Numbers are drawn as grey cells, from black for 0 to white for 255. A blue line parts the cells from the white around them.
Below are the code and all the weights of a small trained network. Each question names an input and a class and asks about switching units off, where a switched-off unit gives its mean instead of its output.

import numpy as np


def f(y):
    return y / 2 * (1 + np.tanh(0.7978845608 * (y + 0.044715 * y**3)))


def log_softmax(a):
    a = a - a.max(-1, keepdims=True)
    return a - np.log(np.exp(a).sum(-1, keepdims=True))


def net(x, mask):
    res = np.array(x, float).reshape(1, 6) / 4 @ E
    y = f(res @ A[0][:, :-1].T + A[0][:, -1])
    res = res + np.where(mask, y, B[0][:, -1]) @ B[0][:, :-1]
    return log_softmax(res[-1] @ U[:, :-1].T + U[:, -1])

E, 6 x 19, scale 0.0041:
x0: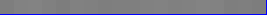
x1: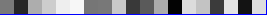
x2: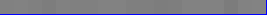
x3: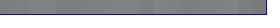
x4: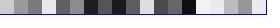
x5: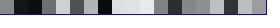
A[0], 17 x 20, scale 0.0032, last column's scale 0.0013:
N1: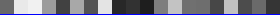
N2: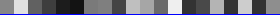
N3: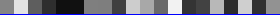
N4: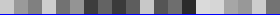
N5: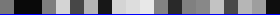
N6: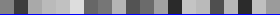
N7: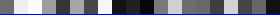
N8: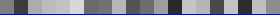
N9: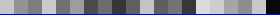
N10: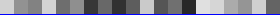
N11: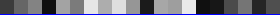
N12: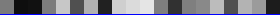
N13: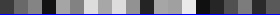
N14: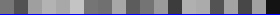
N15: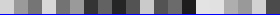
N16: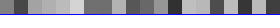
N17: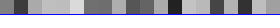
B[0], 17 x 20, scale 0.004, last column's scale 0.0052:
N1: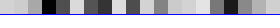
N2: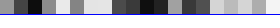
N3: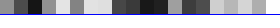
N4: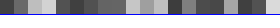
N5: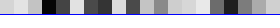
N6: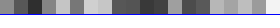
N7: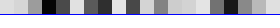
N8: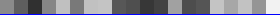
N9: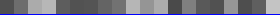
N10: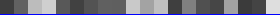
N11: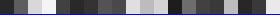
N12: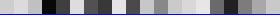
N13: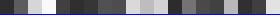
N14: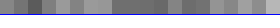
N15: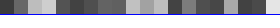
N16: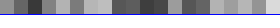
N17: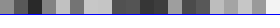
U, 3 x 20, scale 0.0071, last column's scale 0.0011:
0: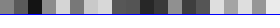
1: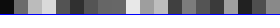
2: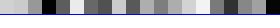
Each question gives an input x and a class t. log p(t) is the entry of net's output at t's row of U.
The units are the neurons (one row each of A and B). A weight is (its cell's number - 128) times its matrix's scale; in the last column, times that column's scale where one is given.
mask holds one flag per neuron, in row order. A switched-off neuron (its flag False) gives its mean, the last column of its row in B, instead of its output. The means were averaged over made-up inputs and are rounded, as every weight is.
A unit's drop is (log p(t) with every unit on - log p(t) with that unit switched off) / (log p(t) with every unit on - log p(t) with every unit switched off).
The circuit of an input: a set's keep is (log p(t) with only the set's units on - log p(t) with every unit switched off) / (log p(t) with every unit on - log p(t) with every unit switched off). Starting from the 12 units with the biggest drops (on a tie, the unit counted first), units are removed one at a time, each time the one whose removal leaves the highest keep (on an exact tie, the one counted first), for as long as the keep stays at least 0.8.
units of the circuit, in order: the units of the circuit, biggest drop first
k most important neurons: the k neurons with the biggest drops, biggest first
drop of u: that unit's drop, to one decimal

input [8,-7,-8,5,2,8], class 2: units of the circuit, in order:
N5
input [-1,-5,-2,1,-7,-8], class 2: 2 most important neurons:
N7, N1
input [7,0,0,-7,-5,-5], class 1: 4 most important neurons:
N11, N13, N5, N12
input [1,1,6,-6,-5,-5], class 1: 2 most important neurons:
N11, N13
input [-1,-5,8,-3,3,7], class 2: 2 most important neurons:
N5, N12
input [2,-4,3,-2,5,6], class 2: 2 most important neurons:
N5, N12
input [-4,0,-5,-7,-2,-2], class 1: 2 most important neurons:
N5, N12
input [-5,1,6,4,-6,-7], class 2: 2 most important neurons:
N7, N1
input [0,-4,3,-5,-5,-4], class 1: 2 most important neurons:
N11, N13
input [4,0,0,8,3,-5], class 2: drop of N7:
0.1
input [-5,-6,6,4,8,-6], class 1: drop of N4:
0.2
